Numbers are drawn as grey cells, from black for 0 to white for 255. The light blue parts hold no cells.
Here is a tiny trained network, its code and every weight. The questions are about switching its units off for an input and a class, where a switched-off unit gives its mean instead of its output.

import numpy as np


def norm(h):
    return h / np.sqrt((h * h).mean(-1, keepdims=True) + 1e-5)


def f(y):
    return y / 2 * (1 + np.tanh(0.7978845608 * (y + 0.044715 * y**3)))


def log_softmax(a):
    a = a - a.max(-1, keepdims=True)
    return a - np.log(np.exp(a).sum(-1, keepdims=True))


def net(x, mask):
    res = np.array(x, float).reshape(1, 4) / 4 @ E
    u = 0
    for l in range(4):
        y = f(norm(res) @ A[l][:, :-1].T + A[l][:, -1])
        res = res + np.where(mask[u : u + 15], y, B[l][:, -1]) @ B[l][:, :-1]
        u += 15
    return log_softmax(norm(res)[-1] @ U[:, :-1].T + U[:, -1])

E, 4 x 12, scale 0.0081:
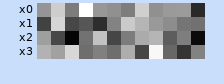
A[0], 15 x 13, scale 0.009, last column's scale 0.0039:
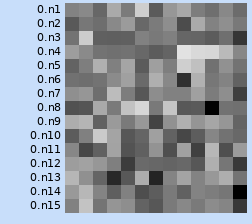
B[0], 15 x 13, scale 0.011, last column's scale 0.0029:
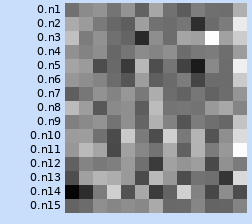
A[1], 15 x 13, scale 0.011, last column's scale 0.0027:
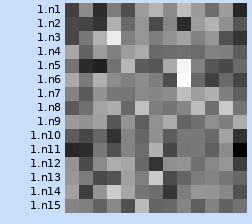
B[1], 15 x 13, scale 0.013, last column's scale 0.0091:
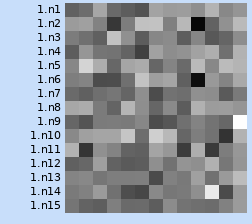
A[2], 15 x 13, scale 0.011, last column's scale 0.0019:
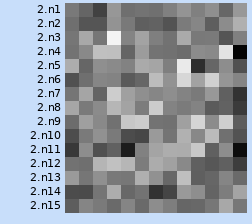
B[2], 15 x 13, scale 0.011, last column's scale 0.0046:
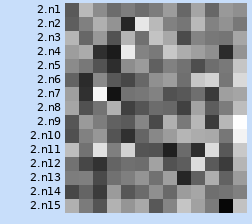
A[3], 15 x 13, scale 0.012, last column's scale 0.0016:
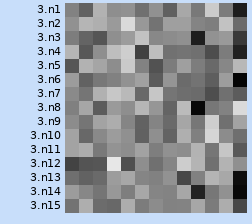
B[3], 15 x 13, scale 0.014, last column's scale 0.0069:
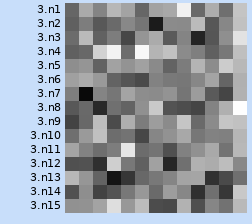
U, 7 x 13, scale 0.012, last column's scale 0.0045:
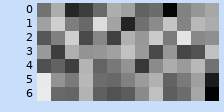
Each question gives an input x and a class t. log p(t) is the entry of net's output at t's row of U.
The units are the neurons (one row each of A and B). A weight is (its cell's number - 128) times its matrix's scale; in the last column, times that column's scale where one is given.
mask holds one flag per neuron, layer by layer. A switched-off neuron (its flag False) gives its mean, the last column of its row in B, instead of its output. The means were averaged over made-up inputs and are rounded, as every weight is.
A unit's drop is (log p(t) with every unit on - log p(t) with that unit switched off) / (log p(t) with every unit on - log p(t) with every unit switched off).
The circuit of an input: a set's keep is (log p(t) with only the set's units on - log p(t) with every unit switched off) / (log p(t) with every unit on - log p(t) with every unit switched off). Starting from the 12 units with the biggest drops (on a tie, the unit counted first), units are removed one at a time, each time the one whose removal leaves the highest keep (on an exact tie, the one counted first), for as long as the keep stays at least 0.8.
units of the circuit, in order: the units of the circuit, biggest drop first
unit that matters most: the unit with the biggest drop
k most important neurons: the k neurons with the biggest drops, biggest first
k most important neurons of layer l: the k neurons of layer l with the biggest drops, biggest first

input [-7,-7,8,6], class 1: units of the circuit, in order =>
[1.n5]
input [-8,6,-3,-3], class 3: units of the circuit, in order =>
[1.n11, 1.n10]
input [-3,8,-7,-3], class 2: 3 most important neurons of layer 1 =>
[1.n1, 1.n5, 1.n13]
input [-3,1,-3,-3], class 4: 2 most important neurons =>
[0.n13, 1.n2]
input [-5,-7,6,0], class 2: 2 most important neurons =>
[1.n14, 1.n12]
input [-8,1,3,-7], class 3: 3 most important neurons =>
[1.n10, 1.n11, 0.n5]
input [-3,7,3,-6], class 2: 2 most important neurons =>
[1.n1, 0.n5]
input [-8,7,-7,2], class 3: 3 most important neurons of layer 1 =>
[1.n11, 1.n10, 1.n5]
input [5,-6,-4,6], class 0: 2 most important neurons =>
[1.n6, 0.n5]
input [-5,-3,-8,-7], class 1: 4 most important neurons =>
[1.n8, 0.n5, 0.n10, 1.n6]
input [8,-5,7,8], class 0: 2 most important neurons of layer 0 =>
[0.n13, 0.n5]
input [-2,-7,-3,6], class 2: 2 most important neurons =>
[1.n4, 1.n14]
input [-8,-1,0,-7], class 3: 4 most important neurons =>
[1.n10, 1.n11, 0.n5, 0.n13]
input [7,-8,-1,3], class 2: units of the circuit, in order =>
[1.n14]
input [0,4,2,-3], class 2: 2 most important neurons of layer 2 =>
[2.n11, 2.n9]
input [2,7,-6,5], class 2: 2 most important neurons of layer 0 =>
[0.n11, 0.n3]
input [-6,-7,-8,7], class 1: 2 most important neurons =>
[1.n8, 1.n2]
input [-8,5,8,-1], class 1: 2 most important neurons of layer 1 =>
[1.n5, 1.n13]
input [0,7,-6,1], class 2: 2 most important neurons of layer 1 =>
[1.n1, 1.n5]
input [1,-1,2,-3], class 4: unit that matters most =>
0.n2
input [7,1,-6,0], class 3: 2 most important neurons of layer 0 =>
[0.n11, 0.n9]
